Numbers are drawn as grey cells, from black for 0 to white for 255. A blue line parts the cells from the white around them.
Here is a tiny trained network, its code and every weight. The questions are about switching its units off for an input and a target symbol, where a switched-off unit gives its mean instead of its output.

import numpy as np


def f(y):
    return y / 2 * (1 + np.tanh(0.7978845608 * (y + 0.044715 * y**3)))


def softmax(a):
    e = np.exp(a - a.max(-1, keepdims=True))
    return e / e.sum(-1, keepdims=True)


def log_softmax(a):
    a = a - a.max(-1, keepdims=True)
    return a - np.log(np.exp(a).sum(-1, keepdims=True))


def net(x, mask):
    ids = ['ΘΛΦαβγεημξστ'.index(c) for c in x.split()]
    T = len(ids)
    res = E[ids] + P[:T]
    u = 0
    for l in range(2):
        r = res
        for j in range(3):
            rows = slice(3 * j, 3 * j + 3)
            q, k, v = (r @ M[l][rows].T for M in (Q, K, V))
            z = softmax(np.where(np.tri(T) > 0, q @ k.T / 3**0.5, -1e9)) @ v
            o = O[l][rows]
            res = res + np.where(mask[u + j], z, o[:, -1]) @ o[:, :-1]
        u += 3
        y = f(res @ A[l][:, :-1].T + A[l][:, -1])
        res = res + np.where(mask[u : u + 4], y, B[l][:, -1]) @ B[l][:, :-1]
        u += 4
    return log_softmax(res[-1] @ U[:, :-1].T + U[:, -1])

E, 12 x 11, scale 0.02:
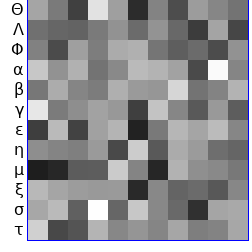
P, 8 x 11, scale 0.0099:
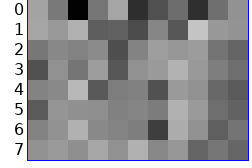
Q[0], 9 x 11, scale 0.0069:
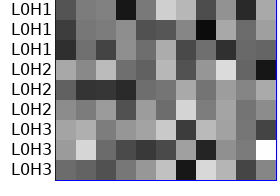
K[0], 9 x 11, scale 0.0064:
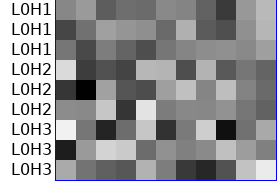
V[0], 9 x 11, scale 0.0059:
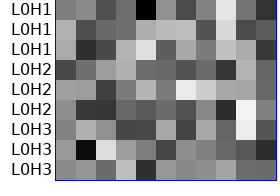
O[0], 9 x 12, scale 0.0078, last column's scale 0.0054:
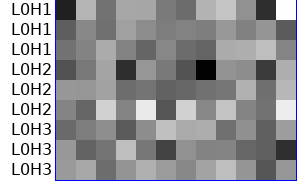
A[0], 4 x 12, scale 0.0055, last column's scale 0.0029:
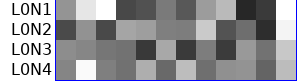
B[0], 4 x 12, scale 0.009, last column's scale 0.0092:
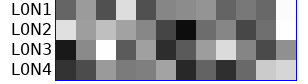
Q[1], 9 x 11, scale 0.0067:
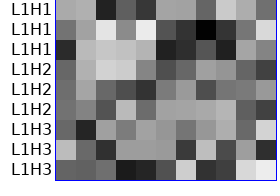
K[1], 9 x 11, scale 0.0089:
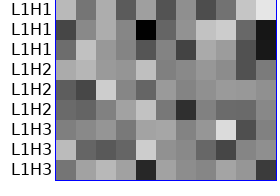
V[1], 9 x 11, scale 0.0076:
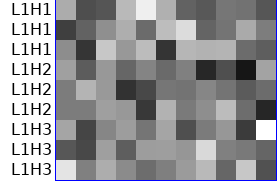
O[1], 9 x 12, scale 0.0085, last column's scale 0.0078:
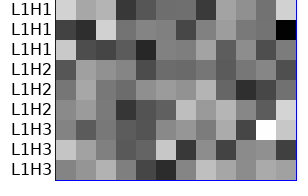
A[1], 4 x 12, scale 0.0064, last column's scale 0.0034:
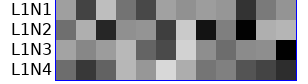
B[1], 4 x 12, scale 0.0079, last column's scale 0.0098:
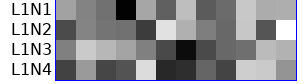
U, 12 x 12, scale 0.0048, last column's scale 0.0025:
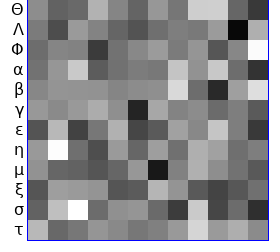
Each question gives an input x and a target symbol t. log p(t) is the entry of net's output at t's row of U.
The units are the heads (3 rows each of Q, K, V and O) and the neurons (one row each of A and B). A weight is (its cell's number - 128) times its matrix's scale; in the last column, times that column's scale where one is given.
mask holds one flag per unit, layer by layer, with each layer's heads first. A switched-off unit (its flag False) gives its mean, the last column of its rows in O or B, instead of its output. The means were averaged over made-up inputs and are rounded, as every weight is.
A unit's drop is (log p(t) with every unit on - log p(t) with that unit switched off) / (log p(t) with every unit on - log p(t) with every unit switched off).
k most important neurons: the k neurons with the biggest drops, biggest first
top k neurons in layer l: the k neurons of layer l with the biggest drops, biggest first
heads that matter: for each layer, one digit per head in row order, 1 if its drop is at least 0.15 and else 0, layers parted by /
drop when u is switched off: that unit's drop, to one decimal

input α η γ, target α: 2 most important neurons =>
[L0N2, L0N1]
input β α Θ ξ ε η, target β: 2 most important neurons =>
[L0N1, L1N2]
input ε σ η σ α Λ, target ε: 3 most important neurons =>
[L1N4, L0N3, L0N4]
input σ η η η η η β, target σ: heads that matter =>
011 / 100
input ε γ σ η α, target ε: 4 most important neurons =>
[L0N2, L1N4, L0N3, L0N1]
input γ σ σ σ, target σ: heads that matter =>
000 / 100
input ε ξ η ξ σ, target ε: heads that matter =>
011 / 101
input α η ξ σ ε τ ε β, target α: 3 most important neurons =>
[L0N1, L0N2, L1N1]
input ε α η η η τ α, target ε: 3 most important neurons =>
[L0N3, L1N4, L0N4]
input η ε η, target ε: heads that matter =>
000 / 101
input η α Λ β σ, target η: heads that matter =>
100 / 100
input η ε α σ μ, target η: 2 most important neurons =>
[L0N2, L0N4]
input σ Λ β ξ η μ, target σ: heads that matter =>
011 / 100
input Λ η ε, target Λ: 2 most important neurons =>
[L0N1, L0N4]
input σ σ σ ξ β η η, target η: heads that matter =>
100 / 010
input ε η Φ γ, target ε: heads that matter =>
001 / 101
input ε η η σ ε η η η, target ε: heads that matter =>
001 / 101
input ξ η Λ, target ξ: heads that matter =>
101 / 011
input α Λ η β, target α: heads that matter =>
011 / 101
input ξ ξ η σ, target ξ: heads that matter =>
111 / 111
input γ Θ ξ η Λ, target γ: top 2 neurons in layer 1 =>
[L1N2, L1N3]
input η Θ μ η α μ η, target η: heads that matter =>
100 / 110
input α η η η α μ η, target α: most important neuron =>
[L1N1]
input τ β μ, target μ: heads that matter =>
100 / 111
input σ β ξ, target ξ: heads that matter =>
100 / 010
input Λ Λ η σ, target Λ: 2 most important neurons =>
[L0N2, L0N4]
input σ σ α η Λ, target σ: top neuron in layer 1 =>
[L1N2]
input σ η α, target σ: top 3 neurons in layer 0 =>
[L0N4, L0N1, L0N2]
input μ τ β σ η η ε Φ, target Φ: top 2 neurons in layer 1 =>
[L1N1, L1N3]
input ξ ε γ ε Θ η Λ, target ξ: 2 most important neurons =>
[L1N2, L0N4]
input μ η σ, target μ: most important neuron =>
[L0N2]
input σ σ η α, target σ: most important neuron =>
[L0N4]
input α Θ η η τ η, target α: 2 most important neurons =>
[L0N2, L1N1]
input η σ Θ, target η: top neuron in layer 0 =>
[L0N2]
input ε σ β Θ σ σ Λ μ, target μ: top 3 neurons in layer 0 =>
[L0N1, L0N2, L0N3]
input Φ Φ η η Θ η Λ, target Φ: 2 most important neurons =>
[L0N1, L1N2]
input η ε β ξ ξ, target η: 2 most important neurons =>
[L0N2, L0N4]
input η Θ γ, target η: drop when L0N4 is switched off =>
0.0
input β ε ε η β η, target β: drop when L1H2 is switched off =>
0.1
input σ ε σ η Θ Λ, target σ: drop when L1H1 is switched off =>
0.6
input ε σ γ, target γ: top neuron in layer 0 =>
[L0N2]
